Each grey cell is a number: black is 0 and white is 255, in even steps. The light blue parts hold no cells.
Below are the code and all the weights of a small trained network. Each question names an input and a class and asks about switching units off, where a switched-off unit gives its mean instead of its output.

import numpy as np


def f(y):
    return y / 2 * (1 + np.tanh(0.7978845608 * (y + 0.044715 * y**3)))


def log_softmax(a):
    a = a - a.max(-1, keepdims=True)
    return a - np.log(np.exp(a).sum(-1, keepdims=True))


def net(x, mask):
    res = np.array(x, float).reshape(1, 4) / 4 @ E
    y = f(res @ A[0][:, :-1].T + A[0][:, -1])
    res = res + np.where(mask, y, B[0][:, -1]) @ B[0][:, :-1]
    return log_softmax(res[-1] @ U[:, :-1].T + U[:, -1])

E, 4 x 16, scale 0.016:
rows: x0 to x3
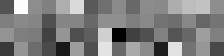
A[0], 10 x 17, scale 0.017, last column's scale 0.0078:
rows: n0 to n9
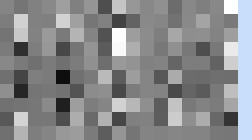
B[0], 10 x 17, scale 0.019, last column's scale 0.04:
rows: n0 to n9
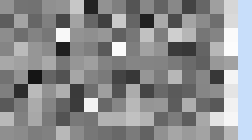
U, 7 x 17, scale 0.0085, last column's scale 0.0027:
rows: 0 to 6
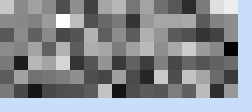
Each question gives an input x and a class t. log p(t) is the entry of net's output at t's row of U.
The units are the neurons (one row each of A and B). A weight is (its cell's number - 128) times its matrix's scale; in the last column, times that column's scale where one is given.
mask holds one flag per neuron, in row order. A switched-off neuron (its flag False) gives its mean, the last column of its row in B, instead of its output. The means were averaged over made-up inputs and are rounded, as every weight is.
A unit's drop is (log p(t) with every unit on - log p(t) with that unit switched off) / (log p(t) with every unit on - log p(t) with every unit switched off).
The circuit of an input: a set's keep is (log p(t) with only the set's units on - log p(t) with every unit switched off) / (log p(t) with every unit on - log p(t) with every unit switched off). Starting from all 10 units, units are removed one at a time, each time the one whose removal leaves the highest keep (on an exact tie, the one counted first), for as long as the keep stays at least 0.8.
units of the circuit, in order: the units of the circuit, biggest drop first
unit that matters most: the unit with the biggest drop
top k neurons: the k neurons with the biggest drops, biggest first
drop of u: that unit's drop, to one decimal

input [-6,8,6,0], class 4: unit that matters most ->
n6
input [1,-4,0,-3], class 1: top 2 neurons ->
(n3 n8)
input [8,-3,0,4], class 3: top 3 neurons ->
(n3 n2 n0)
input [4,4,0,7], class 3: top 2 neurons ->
(n3 n7)
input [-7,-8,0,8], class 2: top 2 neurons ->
(n7 n3)
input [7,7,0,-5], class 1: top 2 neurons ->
(n2 n3)
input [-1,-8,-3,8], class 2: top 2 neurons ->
(n7 n5)
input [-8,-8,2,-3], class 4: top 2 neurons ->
(n6 n8)
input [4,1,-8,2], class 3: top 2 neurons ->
(n2 n7)
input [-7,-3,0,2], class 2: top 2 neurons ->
(n3 n8)
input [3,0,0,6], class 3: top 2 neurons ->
(n3 n7)
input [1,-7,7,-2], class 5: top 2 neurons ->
(n1 n2)
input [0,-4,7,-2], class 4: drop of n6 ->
0.3
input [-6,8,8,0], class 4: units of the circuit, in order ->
(n6)
